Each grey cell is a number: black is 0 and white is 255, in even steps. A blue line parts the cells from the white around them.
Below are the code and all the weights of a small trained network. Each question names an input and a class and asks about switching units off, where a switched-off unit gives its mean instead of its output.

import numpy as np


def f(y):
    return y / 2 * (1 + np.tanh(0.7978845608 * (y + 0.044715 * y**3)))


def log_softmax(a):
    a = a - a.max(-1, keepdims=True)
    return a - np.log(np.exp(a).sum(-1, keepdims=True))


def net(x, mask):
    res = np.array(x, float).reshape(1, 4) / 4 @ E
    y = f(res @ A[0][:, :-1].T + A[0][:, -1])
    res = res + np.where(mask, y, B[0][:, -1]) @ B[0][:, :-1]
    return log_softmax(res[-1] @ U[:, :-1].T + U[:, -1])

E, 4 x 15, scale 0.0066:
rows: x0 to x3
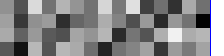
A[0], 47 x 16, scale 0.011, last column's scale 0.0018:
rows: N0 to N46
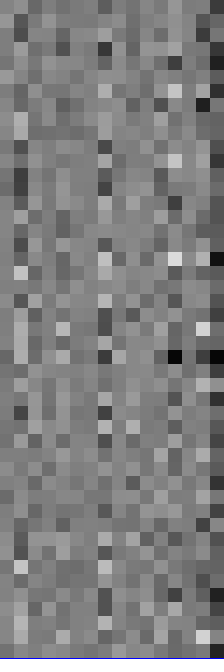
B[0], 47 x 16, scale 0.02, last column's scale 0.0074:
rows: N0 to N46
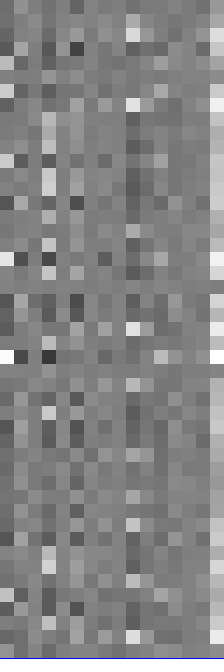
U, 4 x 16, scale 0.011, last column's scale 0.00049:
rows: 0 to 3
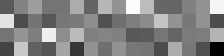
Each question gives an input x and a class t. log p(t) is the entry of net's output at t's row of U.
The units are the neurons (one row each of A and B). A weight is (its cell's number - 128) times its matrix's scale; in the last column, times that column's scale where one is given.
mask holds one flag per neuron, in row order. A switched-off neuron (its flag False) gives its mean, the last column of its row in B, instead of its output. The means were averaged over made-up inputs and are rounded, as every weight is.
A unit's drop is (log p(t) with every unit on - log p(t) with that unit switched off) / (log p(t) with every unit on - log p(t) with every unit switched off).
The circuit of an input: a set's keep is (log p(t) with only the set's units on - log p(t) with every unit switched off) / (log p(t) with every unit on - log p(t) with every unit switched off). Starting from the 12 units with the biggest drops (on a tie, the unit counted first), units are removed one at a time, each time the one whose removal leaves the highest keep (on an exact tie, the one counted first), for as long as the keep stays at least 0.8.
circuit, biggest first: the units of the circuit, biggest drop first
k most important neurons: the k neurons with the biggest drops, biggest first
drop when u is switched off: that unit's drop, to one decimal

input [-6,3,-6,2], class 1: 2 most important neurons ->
[N25; N42]
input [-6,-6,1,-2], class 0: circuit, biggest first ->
[N23]
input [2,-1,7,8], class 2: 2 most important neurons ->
[N25; N12]
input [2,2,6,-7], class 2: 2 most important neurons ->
[N25; N40]
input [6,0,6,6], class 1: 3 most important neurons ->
[N18; N6; N11]
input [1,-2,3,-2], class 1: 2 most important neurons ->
[N7; N2]
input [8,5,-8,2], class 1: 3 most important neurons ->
[N25; N42; N4]
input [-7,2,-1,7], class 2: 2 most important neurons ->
[N13; N29]
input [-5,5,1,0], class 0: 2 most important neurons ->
[N7; N2]
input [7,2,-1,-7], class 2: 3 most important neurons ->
[N19; N40; N44]
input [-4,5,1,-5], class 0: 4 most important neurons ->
[N7; N2; N37; N13]
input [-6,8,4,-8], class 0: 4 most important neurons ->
[N7; N2; N37; N41]
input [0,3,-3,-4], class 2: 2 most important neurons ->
[N23; N45]
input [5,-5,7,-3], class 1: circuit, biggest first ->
[N18]
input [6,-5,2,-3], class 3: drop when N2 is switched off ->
0.1
